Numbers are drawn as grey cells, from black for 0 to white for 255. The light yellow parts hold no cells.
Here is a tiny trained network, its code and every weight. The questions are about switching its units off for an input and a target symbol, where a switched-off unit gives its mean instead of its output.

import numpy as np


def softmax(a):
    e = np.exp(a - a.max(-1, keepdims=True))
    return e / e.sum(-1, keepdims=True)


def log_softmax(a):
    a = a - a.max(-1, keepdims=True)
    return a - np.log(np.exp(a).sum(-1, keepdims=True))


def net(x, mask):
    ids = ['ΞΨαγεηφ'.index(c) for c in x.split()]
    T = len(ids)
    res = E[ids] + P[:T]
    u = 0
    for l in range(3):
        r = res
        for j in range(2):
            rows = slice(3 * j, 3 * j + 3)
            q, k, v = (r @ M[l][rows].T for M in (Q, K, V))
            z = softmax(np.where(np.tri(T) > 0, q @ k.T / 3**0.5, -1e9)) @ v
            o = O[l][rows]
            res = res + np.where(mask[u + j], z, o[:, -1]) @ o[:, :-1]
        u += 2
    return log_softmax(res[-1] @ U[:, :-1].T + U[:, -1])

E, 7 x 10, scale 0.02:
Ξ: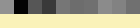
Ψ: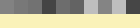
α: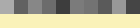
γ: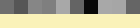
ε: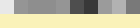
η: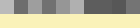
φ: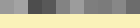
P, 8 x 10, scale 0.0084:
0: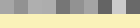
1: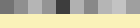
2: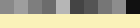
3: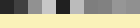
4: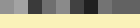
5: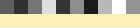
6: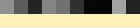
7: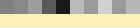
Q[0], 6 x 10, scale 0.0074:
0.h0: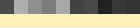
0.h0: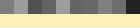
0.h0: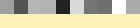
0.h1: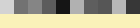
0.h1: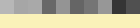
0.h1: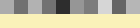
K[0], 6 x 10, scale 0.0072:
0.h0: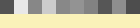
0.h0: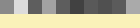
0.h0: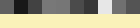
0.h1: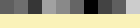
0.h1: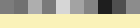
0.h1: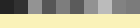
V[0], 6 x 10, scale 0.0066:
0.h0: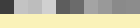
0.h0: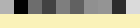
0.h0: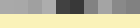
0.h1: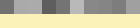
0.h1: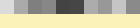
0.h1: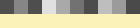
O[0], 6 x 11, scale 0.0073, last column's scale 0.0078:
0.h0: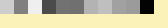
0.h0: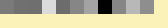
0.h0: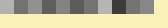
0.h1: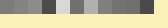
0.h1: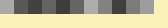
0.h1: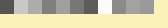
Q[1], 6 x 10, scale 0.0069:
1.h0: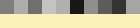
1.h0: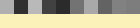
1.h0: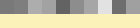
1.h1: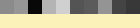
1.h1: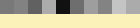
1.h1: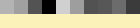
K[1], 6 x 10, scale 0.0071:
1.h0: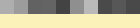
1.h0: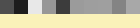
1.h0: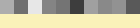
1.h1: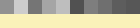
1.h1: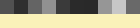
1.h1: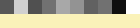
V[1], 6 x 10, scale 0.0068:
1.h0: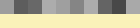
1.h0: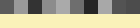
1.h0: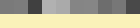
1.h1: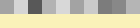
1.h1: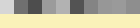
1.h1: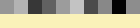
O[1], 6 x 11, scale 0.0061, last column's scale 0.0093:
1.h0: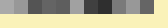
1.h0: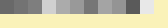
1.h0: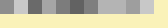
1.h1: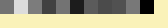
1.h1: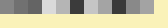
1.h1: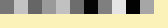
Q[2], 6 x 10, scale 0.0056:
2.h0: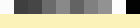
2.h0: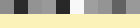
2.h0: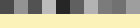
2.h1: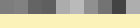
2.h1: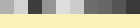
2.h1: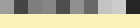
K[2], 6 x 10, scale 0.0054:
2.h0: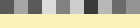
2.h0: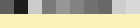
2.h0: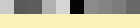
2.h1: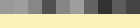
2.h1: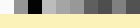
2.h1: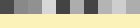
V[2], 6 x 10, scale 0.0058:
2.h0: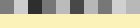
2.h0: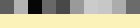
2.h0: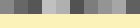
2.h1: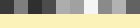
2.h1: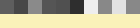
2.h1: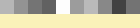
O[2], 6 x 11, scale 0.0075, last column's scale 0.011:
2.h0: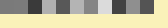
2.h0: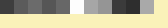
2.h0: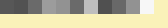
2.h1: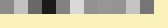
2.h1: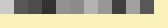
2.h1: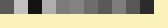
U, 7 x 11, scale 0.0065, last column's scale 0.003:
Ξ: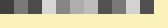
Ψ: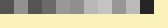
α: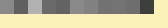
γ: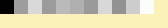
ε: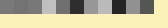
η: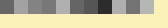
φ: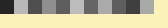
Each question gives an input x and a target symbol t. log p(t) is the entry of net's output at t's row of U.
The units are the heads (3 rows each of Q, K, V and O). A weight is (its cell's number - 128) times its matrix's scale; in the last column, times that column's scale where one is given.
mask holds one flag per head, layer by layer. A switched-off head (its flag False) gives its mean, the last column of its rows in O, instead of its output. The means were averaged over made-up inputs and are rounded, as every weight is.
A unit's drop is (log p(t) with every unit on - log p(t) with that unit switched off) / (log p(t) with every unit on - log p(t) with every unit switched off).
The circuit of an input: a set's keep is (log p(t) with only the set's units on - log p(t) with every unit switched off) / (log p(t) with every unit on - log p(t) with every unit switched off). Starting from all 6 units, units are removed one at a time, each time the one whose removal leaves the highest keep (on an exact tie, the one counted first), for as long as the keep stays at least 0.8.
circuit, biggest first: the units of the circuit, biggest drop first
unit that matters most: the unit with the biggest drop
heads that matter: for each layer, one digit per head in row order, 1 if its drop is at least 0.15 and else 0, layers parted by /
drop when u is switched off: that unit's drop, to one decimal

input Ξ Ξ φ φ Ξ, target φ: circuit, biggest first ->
2.h0, 1.h1
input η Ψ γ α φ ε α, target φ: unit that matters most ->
0.h0
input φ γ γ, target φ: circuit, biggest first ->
1.h1, 2.h0
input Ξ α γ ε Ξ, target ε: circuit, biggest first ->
0.h0, 2.h1, 2.h0, 0.h1
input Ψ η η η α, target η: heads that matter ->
00 / 00 / 10
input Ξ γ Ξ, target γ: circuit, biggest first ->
0.h1, 1.h0
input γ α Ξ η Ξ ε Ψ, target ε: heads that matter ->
11 / 00 / 10
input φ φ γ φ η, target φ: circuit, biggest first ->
2.h0, 1.h1
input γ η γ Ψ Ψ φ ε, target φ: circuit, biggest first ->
2.h0, 0.h0
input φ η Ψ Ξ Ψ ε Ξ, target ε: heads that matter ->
01 / 00 / 11
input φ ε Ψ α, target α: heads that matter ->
10 / 01 / 10
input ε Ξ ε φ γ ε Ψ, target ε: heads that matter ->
01 / 00 / 11
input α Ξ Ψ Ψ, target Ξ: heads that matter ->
10 / 00 / 00
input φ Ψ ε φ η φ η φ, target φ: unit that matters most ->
1.h1
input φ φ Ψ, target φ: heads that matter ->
00 / 00 / 10
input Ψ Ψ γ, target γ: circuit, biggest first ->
1.h0, 0.h0
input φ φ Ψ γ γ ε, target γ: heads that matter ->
01 / 00 / 00
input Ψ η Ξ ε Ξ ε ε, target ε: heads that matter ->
00 / 00 / 00
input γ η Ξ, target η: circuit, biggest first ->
2.h0, 1.h1
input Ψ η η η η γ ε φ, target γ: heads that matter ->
01 / 00 / 00
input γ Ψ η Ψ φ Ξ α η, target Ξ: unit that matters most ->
0.h0
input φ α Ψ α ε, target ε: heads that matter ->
01 / 01 / 00
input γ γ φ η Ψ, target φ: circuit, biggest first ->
1.h1, 2.h0, 0.h0
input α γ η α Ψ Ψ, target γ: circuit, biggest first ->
0.h1, 1.h0
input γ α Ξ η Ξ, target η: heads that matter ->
10 / 01 / 10
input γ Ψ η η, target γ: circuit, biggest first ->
0.h1, 0.h0
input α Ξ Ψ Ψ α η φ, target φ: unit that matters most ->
2.h0
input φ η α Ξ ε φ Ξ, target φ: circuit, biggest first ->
2.h0, 0.h0
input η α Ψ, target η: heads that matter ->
01 / 00 / 10
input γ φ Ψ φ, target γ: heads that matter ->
11 / 10 / 00
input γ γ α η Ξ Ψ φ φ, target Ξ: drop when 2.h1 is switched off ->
-0.1
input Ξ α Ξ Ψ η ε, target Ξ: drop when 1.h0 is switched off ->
0.0
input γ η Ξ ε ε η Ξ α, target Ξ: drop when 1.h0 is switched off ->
0.0
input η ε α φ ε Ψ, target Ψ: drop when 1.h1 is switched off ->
0.1
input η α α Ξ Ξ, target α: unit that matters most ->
2.h1
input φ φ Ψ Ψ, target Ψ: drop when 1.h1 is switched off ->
0.2
